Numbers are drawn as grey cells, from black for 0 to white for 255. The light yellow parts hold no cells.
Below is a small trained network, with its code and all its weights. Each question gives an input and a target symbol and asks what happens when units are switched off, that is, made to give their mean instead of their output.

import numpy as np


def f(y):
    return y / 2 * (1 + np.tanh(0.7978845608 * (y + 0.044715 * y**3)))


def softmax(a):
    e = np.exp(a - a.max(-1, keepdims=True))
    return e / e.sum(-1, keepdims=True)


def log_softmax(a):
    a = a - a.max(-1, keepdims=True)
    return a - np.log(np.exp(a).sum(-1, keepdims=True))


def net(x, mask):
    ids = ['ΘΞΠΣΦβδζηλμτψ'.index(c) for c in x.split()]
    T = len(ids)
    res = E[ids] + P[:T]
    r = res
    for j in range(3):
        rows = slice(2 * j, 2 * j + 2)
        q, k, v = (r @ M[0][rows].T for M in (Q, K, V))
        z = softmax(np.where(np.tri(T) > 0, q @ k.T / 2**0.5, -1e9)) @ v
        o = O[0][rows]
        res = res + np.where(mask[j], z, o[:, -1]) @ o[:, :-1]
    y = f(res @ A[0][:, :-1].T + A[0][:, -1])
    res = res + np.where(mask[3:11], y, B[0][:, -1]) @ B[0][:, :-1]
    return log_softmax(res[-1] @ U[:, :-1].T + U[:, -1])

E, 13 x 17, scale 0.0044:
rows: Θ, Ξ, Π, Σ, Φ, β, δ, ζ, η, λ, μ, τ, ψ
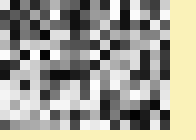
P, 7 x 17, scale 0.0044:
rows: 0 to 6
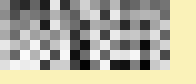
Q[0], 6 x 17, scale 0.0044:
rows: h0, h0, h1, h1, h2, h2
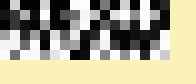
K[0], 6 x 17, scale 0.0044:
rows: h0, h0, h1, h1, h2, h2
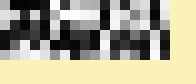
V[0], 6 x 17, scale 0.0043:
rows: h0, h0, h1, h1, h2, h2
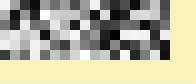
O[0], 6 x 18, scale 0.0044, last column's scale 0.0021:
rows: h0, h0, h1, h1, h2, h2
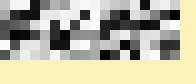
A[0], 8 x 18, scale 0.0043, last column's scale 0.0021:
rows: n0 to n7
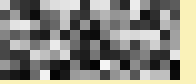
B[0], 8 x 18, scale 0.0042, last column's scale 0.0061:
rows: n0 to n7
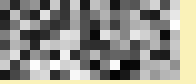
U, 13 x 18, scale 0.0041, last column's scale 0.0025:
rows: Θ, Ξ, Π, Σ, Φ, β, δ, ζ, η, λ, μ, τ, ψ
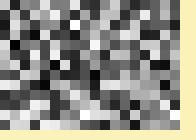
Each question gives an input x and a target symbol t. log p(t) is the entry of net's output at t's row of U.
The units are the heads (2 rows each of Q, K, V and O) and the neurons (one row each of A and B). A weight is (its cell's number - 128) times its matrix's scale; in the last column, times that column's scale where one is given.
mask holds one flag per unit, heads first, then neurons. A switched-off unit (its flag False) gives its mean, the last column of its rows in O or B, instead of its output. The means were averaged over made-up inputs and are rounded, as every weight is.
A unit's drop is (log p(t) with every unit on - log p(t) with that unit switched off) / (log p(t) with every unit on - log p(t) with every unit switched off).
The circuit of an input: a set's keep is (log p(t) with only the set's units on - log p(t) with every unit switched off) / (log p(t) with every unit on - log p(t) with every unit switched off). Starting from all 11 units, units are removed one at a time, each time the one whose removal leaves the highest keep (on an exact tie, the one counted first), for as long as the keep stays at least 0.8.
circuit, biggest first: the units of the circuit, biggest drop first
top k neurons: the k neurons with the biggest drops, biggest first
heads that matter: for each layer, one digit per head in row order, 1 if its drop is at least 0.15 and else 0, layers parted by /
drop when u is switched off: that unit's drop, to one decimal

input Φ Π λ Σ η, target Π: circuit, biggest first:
h0; n1; h2; n0
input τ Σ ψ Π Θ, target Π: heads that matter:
110
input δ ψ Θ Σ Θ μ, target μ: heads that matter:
010
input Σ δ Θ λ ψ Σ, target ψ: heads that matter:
001
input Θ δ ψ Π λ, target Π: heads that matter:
111
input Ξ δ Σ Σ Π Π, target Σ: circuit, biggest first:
h2; n1
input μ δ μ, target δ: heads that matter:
100
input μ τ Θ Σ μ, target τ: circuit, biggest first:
h2; h0
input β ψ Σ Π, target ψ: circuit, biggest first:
h2; n4
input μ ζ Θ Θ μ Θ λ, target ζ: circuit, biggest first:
h0; n2
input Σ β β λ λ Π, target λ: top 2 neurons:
n7; n3
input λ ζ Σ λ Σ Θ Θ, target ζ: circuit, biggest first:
h0; n2
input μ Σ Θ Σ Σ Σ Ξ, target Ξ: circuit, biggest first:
n6; h0; h2
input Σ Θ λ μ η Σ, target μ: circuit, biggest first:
h1; n7
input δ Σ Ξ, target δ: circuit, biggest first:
h0; n5
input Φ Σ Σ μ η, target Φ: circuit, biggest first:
h0; n0
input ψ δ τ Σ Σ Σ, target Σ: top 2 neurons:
n1; n0
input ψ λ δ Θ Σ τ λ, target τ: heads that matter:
001
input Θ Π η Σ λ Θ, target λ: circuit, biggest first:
h1; n7; n3
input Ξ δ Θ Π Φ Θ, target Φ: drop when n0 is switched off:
0.5
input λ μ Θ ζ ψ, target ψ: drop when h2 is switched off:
1.2
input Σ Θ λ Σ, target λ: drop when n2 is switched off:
0.0
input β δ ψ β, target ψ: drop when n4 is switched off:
0.6
